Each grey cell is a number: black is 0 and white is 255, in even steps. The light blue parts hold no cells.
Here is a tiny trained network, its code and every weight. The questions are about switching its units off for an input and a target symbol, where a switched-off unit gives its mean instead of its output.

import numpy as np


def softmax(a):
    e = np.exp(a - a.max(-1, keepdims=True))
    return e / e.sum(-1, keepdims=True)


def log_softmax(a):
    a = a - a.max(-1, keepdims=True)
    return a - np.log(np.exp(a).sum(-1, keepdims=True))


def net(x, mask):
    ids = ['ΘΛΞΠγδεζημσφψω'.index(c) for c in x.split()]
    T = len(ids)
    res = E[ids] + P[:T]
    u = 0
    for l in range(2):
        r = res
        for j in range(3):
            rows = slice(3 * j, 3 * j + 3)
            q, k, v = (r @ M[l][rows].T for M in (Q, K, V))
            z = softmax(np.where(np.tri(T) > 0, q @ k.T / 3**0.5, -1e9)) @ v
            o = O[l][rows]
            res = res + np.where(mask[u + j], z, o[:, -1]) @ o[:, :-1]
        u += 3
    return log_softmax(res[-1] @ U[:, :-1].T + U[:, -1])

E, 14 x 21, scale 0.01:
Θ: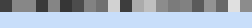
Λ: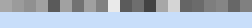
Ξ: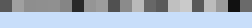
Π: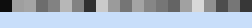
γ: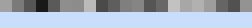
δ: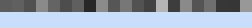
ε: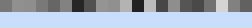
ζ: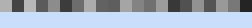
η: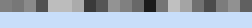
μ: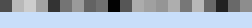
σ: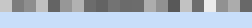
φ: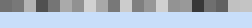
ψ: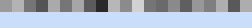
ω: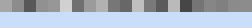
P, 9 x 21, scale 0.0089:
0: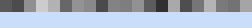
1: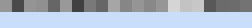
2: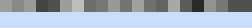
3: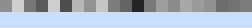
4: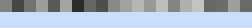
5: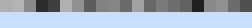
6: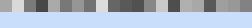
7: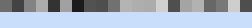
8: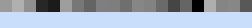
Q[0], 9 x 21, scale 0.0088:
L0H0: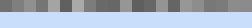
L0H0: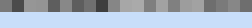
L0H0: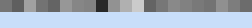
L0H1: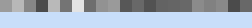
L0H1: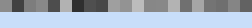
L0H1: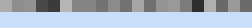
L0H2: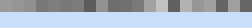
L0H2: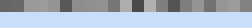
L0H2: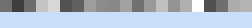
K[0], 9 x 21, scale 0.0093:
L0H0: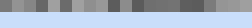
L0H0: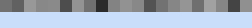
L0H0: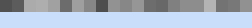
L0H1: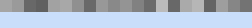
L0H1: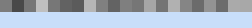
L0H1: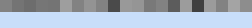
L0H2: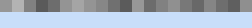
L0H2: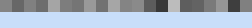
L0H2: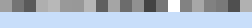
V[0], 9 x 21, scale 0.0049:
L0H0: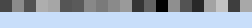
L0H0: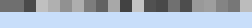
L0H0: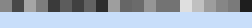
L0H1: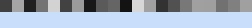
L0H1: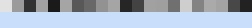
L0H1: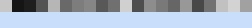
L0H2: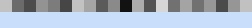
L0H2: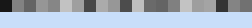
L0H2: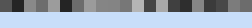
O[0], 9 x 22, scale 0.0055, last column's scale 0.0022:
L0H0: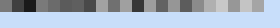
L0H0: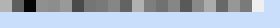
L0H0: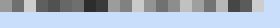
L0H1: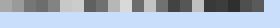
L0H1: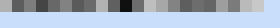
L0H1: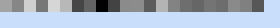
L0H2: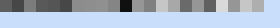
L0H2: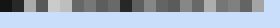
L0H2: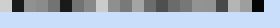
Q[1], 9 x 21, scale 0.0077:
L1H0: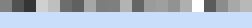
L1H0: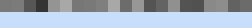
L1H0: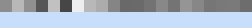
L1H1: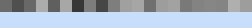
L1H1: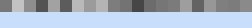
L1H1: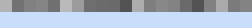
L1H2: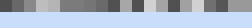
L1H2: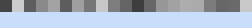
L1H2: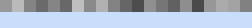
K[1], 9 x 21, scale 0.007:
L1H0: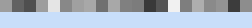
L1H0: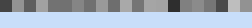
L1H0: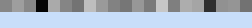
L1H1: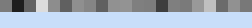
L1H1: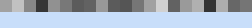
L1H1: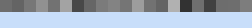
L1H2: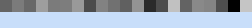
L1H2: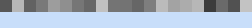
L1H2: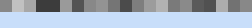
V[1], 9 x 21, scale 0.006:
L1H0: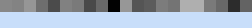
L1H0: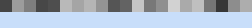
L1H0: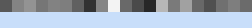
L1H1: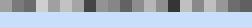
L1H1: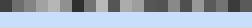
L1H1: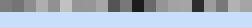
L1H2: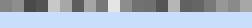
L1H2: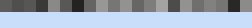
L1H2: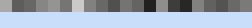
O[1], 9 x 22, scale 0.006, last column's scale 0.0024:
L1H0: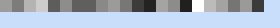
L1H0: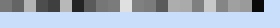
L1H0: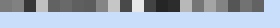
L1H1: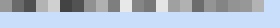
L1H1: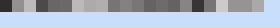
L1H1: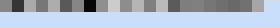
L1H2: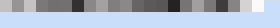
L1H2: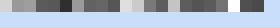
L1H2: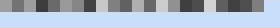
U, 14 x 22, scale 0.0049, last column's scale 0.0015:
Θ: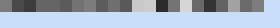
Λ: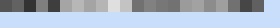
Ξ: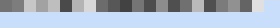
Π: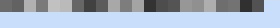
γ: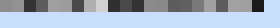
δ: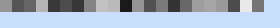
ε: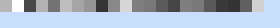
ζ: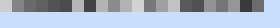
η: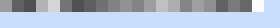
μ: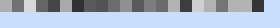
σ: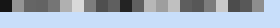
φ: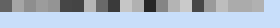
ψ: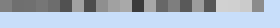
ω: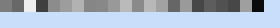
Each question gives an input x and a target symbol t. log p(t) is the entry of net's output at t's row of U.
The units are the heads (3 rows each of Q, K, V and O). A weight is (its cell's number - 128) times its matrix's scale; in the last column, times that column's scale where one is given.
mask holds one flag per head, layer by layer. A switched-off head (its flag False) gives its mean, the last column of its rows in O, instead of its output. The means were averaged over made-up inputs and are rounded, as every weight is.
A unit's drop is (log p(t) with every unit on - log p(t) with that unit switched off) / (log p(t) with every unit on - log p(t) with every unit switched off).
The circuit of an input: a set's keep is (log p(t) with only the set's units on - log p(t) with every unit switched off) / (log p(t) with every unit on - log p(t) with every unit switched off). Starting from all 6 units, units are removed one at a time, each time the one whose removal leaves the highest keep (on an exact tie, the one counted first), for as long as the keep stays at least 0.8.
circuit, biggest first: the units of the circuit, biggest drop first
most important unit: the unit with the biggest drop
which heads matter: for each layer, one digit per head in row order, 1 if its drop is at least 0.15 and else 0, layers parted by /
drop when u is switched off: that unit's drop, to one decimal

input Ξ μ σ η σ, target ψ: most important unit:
L0H0
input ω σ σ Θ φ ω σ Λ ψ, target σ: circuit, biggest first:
(L0H2, L1H2)
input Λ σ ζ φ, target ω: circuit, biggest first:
(L0H0, L1H1)
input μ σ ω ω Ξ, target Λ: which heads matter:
010 / 001
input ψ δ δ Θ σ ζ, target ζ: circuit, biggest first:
(L1H2, L0H2)
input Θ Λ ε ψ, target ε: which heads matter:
010 / 010
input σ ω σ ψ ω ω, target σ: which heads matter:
001 / 001
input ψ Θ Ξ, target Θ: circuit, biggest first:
(L1H0, L1H2)
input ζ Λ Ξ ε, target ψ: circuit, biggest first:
(L0H0, L1H2)
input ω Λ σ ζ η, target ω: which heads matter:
100 / 111
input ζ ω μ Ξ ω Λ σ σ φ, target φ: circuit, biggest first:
(L0H1, L1H2)
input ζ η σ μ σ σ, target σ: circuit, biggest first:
(L1H2, L0H2)
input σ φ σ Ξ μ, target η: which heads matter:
000 / 010
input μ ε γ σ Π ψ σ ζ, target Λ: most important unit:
L0H1
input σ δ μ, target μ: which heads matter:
000 / 100
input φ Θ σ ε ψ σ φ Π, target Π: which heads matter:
110 / 010
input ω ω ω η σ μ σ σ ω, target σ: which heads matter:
000 / 001
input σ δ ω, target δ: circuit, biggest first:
(L1H0, L0H2)
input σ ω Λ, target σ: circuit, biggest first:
(L0H2, L1H2)
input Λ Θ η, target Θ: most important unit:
L1H0
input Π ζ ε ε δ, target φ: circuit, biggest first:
(L1H1, L0H1, L0H2)
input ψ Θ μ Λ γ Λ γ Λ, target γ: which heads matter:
110 / 111
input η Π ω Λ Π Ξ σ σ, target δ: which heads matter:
110 / 101
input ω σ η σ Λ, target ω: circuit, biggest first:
(L0H0, L1H0, L1H1)
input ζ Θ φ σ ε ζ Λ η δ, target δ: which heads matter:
000 / 100
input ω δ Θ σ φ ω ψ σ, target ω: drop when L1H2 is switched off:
0.2
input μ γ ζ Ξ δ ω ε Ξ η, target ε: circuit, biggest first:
(L0H2)
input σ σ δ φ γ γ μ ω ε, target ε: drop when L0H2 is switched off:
0.7
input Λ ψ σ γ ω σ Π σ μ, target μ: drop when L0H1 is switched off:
0.1
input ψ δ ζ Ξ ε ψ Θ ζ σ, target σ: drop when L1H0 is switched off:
0.0
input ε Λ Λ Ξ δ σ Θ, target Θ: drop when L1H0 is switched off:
0.5
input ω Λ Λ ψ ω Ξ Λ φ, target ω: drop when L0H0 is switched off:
0.4
